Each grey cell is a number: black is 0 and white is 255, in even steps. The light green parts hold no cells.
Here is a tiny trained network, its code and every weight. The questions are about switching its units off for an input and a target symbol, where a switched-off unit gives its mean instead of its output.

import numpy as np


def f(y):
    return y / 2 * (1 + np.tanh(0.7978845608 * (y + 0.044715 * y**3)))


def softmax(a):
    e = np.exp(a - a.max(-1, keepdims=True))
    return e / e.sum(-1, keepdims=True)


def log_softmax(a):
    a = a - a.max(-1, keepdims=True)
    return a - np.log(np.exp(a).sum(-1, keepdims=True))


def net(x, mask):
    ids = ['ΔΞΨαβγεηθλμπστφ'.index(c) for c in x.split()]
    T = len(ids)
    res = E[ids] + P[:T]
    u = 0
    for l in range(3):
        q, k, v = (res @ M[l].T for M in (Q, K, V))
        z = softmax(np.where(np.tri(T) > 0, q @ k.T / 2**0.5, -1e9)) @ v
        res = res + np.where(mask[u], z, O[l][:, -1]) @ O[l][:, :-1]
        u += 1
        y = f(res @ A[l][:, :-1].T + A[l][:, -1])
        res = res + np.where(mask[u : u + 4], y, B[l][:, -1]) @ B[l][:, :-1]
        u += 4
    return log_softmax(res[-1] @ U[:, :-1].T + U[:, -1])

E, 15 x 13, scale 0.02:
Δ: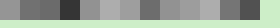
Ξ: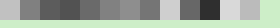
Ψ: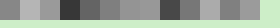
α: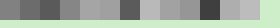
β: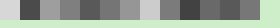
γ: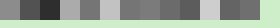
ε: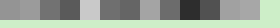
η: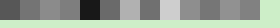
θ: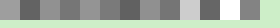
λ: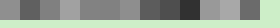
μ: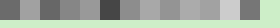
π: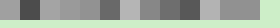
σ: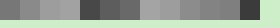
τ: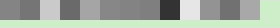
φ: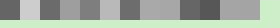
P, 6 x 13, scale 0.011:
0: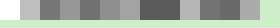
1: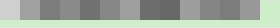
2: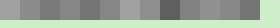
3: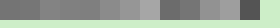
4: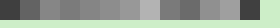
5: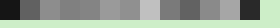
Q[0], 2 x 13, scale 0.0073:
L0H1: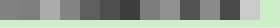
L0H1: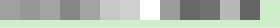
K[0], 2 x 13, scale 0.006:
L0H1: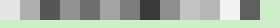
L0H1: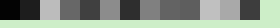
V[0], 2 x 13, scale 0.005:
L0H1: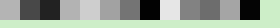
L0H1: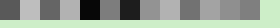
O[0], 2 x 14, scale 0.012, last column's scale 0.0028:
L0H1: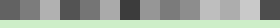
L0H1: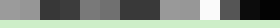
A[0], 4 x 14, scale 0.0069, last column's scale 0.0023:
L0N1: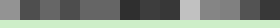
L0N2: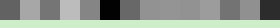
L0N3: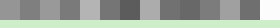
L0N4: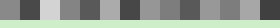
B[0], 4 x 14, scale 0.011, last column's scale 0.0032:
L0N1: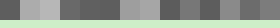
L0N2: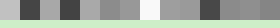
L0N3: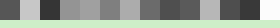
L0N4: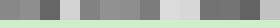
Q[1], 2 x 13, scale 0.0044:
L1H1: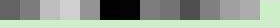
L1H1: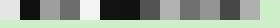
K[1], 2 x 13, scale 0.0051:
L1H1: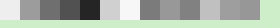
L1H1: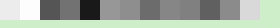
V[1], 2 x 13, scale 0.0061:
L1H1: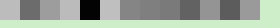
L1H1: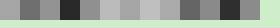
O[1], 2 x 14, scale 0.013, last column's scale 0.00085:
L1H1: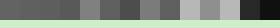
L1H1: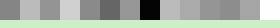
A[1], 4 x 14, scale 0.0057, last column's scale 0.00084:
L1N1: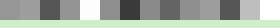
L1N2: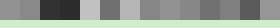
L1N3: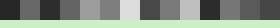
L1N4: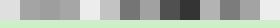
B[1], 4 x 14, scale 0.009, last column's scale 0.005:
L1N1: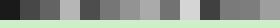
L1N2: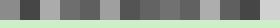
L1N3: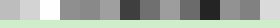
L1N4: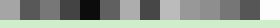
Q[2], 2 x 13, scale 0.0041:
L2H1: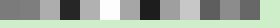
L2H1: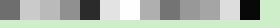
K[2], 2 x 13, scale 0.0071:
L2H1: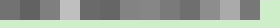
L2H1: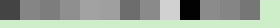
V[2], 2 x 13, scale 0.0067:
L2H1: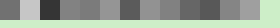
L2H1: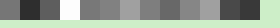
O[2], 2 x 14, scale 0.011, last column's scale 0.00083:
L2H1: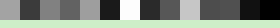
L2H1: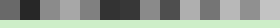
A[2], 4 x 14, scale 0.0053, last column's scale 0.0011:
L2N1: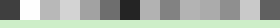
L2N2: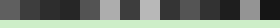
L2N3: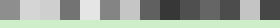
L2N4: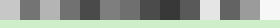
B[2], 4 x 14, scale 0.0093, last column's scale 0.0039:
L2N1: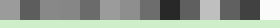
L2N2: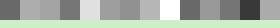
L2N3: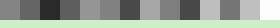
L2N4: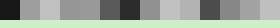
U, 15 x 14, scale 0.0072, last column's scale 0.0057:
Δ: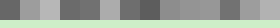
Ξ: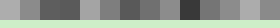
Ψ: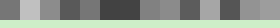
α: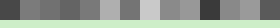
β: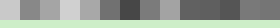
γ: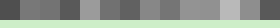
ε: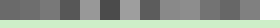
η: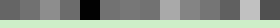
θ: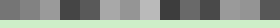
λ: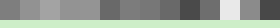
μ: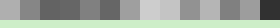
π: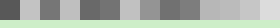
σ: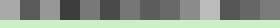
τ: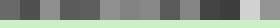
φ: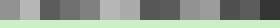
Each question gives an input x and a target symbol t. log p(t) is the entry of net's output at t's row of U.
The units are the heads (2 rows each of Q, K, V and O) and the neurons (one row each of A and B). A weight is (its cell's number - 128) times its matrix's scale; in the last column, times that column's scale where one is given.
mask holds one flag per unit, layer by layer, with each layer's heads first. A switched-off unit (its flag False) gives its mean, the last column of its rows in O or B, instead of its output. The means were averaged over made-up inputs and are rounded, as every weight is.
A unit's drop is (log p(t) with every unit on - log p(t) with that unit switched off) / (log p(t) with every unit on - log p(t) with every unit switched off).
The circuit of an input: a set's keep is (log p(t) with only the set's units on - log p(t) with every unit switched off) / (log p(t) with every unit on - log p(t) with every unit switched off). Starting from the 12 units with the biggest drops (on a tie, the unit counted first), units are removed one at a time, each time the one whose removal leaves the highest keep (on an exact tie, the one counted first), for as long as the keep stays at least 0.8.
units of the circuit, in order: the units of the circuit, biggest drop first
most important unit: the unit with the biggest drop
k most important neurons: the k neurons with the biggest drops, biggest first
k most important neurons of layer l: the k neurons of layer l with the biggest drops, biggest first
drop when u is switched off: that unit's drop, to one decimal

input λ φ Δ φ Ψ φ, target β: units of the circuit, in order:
(L0H1 L1N3)
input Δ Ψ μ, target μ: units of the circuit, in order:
(L0N2)
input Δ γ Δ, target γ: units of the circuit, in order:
(L2H1 L1H1)
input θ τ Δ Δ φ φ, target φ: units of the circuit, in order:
(L0H1 L2H1)
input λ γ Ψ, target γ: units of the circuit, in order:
(L1H1 L2H1)
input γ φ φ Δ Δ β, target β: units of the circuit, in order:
(L0N4 L1H1)
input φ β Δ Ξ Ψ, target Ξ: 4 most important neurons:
(L2N3 L1N3 L1N4 L1N1)
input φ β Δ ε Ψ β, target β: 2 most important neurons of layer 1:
(L1N4 L1N1)
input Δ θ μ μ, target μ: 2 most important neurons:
(L1N4 L0N2)
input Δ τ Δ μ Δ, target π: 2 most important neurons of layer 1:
(L1N2 L1N3)
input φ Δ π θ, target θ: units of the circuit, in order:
(L1H1 L0N3 L0H1)
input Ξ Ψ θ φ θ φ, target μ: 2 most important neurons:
(L2N2 L1N4)
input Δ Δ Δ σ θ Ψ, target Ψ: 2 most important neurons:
(L2N4 L2N2)
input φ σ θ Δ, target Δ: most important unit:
L2N4
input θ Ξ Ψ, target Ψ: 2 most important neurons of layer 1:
(L1N2 L1N1)
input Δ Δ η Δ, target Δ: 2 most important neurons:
(L2N4 L0N3)
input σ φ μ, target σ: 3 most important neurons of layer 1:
(L1N2 L1N4 L1N3)
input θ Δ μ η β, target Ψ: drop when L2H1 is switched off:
0.2
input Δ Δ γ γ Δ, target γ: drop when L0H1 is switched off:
0.3
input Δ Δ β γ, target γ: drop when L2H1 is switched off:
0.3
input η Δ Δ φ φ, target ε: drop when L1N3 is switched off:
0.1
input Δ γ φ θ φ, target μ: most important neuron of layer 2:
(L2N2)
